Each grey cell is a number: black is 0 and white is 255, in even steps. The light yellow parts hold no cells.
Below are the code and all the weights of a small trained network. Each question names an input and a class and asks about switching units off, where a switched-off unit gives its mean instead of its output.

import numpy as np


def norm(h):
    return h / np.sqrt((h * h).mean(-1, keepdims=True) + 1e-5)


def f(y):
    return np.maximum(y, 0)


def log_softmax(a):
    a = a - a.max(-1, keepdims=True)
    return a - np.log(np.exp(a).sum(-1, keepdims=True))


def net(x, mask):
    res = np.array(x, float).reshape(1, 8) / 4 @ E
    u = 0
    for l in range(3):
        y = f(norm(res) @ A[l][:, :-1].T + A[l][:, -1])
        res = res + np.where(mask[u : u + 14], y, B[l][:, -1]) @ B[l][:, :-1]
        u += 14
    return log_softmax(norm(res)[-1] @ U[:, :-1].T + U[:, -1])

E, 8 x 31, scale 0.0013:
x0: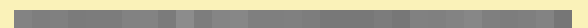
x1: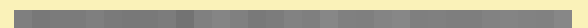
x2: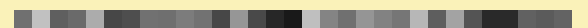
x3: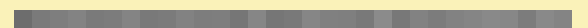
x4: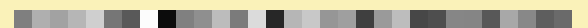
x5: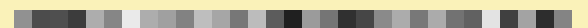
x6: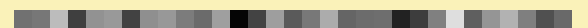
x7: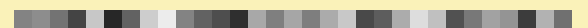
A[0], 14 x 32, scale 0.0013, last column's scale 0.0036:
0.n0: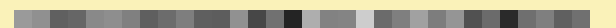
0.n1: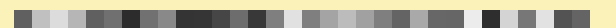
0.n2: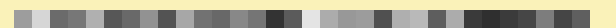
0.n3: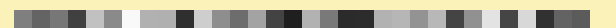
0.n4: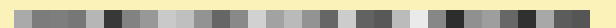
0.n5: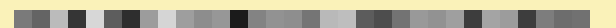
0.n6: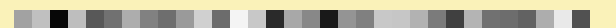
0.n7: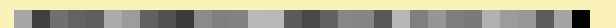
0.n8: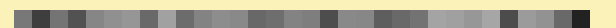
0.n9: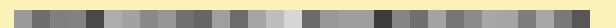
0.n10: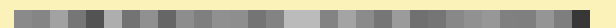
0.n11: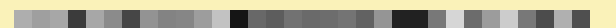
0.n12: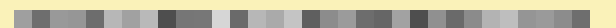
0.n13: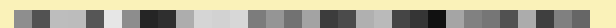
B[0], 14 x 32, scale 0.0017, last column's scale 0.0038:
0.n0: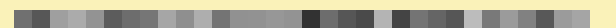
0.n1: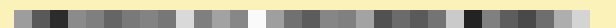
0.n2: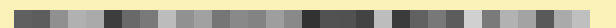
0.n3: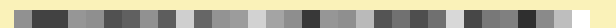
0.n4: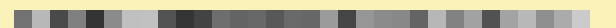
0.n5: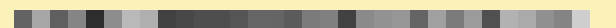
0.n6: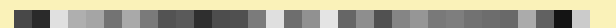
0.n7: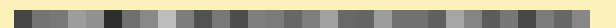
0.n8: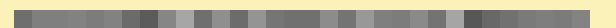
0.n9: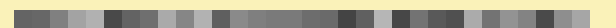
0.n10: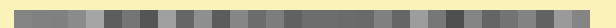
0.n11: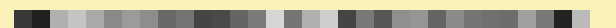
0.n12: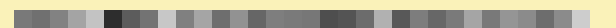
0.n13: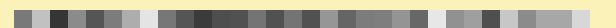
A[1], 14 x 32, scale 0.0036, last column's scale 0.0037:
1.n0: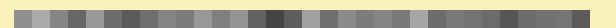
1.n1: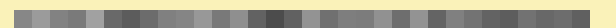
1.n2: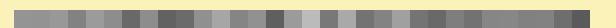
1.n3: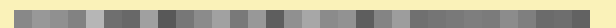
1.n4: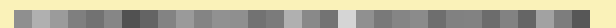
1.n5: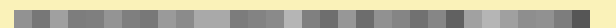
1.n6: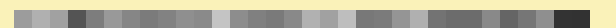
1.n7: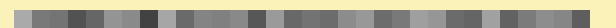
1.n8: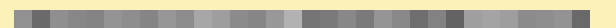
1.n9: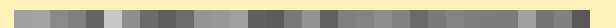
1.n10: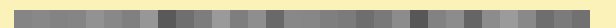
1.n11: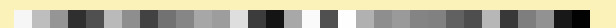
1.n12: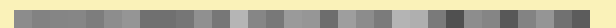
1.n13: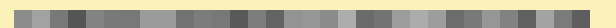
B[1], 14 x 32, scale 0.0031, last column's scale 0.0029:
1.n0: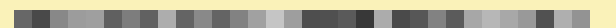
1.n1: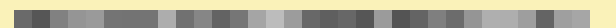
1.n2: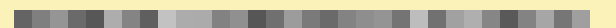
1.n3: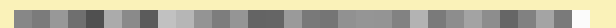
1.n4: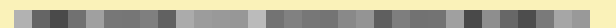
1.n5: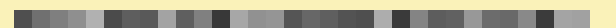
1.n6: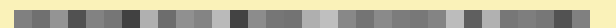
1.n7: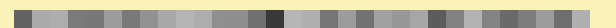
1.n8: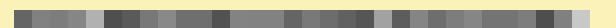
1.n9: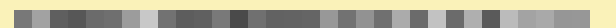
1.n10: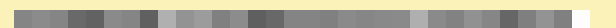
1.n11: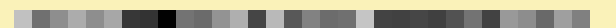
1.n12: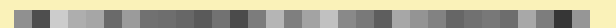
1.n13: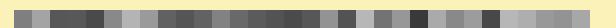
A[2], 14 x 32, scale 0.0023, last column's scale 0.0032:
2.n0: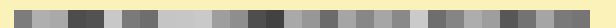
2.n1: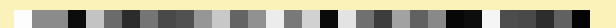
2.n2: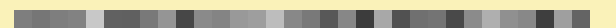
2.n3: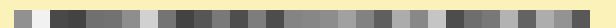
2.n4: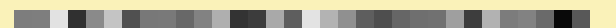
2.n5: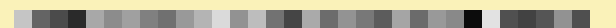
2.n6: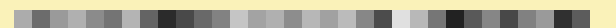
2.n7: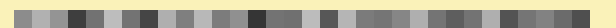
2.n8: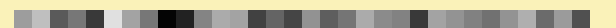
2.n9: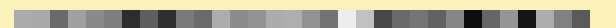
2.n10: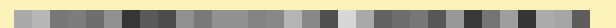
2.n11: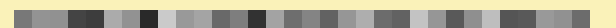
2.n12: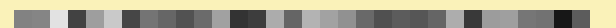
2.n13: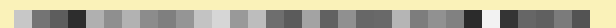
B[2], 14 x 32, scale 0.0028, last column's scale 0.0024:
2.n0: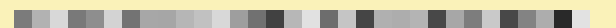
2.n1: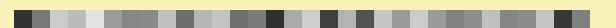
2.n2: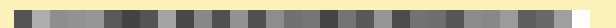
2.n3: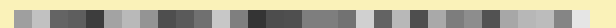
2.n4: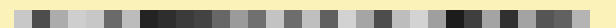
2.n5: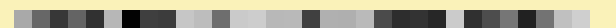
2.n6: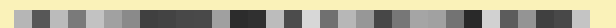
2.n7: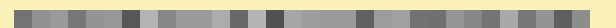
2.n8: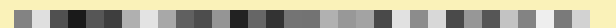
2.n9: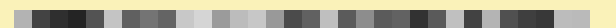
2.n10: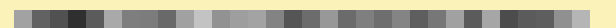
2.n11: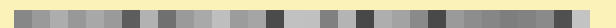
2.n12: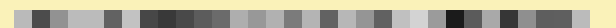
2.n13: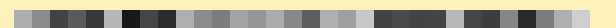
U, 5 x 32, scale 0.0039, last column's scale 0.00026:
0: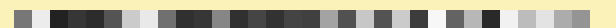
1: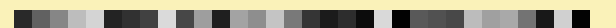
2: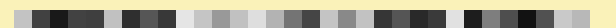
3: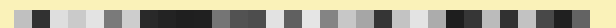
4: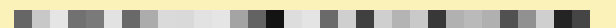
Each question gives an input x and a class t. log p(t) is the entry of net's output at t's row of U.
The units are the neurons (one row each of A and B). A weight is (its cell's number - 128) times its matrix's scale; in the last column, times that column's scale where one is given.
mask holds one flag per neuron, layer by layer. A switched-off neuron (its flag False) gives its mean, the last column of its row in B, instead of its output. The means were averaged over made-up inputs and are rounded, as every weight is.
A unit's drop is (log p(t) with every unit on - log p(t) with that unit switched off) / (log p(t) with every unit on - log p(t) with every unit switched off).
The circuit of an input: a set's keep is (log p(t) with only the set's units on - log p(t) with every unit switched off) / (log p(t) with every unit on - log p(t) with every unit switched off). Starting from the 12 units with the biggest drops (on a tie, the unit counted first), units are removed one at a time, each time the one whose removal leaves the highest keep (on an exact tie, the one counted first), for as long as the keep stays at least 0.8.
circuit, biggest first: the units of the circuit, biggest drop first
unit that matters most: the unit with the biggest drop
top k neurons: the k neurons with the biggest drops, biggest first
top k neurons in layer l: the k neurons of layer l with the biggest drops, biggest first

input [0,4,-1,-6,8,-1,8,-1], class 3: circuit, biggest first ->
2.n12
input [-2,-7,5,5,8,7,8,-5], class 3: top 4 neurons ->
0.n11, 2.n4, 0.n1, 2.n12
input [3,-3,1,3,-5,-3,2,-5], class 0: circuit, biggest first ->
0.n13, 2.n8
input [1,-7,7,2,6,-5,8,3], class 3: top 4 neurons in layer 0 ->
0.n11, 0.n12, 0.n5, 0.n9
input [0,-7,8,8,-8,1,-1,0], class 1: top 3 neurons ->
1.n0, 1.n1, 0.n0
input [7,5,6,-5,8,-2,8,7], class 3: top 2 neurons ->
0.n11, 2.n4
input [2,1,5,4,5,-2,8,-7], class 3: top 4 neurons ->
0.n11, 2.n12, 2.n4, 0.n4
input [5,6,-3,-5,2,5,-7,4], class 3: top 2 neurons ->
0.n6, 2.n6
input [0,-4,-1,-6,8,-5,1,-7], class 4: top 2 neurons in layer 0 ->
0.n4, 0.n5
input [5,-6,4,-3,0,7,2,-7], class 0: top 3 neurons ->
0.n13, 2.n8, 0.n1
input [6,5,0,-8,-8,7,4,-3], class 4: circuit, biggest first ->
1.n7, 2.n11
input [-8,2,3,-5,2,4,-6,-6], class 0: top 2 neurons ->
0.n13, 2.n8
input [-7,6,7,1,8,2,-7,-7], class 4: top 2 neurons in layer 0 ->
0.n4, 0.n5
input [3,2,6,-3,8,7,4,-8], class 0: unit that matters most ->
0.n13
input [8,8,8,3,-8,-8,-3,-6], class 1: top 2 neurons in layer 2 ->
2.n5, 2.n13
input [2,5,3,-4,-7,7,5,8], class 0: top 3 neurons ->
1.n13, 0.n5, 0.n1
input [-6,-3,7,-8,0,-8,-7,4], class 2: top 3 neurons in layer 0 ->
0.n1, 0.n12, 0.n9
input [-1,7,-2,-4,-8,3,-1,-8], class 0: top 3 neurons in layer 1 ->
1.n9, 1.n3, 1.n10
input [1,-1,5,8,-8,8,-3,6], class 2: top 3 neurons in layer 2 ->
2.n13, 2.n5, 2.n8
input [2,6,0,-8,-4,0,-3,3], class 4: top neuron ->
1.n7
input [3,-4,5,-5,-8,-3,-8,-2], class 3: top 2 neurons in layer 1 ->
1.n12, 1.n3
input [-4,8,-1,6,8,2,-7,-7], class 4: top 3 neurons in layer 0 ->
0.n4, 0.n5, 0.n11
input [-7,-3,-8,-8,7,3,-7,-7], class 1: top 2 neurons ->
0.n12, 1.n8
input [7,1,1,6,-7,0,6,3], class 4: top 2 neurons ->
1.n7, 0.n6
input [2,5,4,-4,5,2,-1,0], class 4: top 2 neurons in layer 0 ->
0.n12, 0.n9
